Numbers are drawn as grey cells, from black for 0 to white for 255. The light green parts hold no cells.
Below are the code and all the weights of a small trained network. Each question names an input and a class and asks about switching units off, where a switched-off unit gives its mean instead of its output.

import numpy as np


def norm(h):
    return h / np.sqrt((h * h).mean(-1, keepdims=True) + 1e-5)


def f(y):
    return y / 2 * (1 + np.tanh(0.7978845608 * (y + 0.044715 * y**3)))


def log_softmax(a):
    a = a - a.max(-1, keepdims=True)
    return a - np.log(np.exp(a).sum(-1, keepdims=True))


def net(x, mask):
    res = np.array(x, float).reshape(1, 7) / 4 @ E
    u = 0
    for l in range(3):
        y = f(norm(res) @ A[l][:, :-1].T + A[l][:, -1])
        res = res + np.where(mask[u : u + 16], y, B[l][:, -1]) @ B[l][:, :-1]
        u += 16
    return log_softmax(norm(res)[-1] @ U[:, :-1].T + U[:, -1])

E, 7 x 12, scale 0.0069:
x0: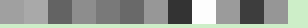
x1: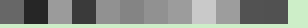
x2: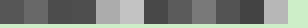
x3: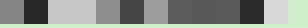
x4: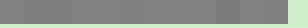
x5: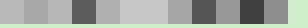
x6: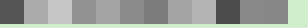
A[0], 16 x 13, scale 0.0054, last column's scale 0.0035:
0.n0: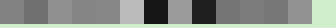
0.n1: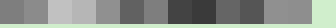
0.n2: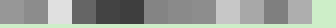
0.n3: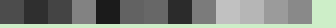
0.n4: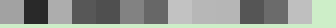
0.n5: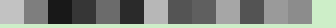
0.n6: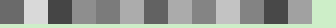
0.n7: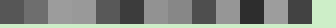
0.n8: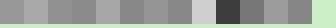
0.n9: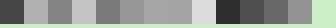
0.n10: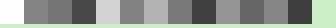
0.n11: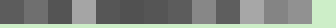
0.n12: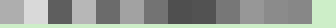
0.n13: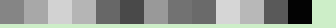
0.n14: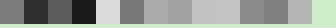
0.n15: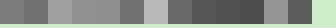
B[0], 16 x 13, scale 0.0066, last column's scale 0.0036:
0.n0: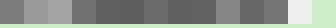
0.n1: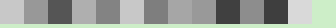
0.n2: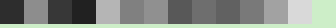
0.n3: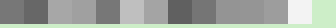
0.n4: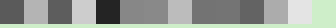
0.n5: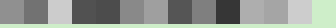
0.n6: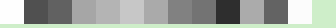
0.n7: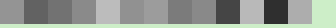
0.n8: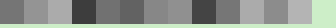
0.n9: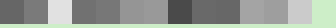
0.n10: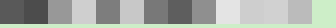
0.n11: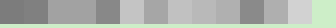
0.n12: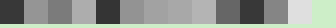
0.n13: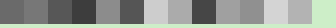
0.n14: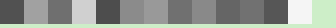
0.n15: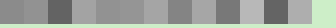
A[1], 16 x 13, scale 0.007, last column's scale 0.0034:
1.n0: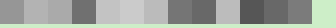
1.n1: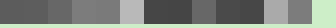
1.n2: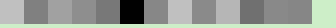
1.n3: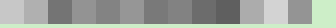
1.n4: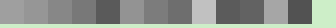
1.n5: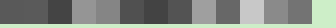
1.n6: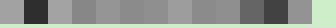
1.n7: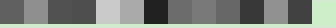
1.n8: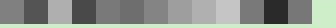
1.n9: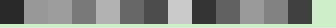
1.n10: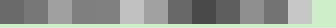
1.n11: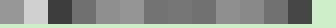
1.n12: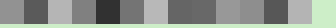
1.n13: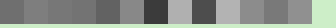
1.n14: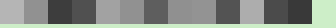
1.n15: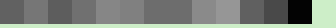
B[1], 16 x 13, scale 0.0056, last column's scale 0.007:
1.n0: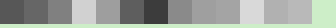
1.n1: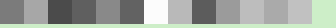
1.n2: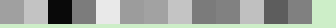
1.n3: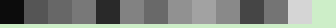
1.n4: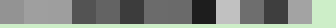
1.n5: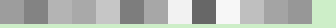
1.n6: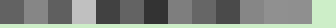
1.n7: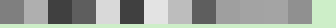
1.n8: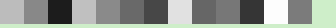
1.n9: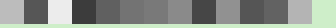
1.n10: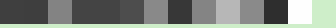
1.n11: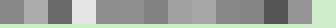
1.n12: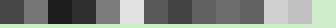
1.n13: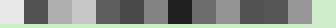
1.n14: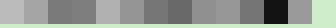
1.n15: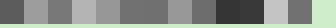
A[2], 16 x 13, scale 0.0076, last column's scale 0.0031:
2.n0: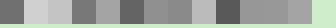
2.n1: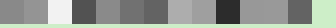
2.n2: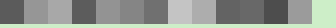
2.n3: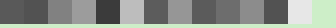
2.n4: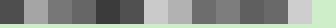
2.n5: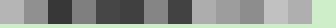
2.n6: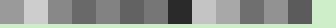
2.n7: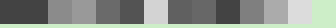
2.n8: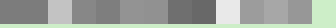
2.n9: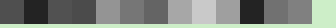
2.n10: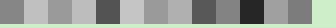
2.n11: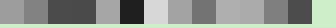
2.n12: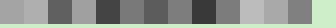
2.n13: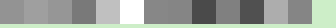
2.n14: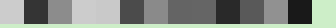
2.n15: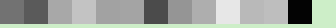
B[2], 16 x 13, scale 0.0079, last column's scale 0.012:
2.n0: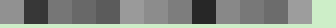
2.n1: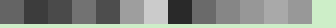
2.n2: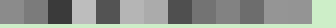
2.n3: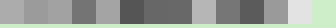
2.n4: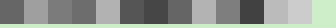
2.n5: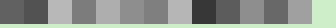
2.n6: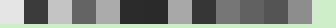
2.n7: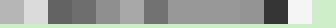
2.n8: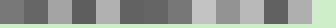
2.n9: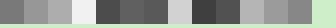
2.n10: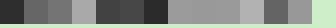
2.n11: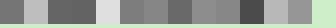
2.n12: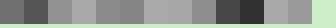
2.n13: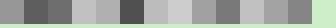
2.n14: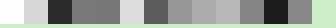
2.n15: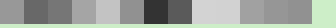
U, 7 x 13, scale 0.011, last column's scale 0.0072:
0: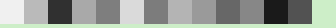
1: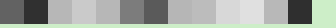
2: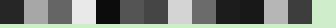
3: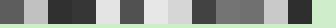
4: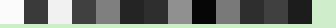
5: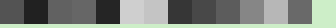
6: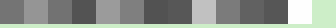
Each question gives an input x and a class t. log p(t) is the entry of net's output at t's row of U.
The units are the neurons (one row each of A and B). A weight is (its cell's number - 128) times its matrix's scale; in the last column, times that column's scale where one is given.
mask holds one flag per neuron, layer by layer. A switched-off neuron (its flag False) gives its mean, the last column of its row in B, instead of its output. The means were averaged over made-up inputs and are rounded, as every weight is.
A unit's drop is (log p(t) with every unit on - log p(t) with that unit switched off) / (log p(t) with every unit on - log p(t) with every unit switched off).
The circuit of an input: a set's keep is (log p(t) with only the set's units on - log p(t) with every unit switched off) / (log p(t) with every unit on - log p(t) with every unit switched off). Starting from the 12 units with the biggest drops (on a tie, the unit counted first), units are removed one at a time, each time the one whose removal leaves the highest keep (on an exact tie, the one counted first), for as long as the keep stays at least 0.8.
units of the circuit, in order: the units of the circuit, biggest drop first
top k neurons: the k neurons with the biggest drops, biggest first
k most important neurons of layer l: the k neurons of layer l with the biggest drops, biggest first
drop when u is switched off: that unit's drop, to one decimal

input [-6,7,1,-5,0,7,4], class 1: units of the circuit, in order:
1.n0, 2.n7
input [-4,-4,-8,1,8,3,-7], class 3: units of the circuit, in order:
0.n13
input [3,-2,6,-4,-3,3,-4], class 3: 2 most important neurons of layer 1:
1.n1, 1.n7
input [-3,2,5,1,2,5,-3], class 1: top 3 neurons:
0.n10, 0.n2, 1.n0
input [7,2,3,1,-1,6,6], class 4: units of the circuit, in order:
2.n6, 1.n4
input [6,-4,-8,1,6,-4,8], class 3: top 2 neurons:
0.n13, 1.n2
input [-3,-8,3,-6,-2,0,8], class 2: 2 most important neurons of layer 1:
1.n3, 1.n11
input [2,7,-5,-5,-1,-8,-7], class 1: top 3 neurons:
1.n5, 0.n3, 0.n12
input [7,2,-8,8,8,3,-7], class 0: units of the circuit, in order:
2.n14, 1.n10
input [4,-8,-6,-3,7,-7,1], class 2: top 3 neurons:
0.n12, 0.n10, 1.n0
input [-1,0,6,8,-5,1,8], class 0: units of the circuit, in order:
2.n14, 0.n1
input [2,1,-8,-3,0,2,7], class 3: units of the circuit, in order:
0.n13, 2.n11
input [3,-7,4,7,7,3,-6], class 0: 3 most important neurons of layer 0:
0.n7, 0.n4, 0.n1
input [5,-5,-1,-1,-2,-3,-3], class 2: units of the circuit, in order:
0.n12
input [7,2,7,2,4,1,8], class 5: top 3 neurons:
0.n9, 2.n1, 0.n8
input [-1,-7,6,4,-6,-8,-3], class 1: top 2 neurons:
1.n5, 0.n11
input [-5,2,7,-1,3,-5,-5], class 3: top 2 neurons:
1.n1, 0.n10
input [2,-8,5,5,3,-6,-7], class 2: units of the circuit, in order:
0.n12, 2.n12
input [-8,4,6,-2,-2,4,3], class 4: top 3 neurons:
1.n9, 0.n2, 1.n13
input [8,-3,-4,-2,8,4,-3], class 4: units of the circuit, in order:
2.n6
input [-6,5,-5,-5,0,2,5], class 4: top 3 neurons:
1.n9, 0.n12, 2.n7
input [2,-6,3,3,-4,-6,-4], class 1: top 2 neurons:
0.n11, 0.n4
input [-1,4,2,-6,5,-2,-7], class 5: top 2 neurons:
2.n7, 0.n3
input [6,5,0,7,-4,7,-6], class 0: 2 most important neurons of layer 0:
0.n7, 0.n11
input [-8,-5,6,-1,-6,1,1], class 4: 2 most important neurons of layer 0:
0.n2, 0.n0
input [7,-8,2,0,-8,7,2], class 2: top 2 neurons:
0.n12, 1.n3
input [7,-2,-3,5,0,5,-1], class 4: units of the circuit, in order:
2.n6
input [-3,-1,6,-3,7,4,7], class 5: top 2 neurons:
2.n1, 0.n2
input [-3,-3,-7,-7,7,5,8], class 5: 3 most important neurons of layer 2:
2.n7, 2.n1, 2.n2
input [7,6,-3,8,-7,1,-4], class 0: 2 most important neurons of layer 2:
2.n7, 2.n14
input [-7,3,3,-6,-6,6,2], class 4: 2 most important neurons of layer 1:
1.n13, 1.n10
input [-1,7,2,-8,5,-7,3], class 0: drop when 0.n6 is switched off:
0.2
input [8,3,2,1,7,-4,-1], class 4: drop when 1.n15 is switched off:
0.0
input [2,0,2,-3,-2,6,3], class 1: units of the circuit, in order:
1.n0
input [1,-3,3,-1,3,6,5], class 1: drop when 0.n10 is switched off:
0.1
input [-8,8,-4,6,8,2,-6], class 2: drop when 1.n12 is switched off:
0.2
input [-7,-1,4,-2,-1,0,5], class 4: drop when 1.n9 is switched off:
0.3
